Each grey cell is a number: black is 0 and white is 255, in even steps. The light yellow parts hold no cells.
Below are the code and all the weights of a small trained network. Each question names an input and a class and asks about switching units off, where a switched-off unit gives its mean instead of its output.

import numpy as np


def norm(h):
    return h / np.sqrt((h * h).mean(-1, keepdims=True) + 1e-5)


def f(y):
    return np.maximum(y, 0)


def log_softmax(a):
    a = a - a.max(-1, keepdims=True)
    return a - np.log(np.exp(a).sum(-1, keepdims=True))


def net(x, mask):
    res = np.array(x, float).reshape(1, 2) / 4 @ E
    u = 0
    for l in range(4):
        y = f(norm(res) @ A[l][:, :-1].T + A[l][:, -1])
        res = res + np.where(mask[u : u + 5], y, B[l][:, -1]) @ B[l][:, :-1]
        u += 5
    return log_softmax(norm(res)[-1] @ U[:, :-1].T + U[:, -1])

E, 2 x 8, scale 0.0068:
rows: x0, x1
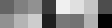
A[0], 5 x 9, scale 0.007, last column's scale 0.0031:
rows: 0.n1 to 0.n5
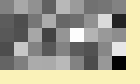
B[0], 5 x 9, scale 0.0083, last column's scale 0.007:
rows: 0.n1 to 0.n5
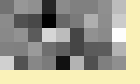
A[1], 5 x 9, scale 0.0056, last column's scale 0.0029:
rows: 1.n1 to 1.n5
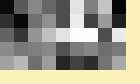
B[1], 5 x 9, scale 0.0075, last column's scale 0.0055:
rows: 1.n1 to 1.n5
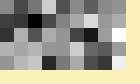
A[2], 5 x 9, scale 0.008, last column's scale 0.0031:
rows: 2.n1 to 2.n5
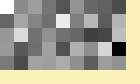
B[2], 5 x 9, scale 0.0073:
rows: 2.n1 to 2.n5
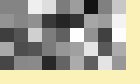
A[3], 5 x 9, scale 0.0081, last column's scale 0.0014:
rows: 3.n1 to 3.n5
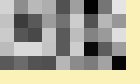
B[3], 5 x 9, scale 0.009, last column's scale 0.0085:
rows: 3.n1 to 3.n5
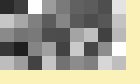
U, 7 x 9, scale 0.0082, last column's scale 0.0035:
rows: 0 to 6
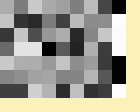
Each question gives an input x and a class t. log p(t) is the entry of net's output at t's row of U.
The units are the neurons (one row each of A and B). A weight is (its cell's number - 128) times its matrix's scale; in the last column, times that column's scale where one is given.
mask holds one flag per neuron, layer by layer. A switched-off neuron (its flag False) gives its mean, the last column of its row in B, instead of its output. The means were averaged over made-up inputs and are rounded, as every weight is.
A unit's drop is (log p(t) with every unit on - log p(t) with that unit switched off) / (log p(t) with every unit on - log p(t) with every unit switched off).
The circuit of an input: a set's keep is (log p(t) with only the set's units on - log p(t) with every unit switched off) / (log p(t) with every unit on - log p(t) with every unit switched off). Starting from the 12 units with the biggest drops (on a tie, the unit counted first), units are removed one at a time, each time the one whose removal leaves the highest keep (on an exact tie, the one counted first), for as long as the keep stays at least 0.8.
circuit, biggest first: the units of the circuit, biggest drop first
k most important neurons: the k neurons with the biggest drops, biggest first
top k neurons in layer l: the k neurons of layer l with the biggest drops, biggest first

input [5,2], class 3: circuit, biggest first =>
(3.n4)
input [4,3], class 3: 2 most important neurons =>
(2.n2; 3.n4)
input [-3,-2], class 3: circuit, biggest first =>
(0.n2; 3.n4)
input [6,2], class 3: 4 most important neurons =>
(2.n2; 0.n1; 3.n4; 1.n2)
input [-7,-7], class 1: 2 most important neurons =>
(0.n2; 1.n2)
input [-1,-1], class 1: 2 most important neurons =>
(0.n2; 1.n5)
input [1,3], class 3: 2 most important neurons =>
(1.n5; 3.n4)
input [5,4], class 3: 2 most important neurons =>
(2.n2; 3.n4)
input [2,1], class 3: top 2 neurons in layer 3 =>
(3.n4; 3.n5)
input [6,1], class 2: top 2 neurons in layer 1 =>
(1.n3; 1.n5)
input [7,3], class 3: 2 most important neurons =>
(2.n2; 0.n1)
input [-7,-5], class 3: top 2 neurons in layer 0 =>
(0.n2; 0.n3)
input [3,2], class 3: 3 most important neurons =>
(2.n2; 3.n4; 0.n1)
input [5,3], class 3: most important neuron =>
(2.n2)
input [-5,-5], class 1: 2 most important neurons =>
(0.n2; 1.n2)
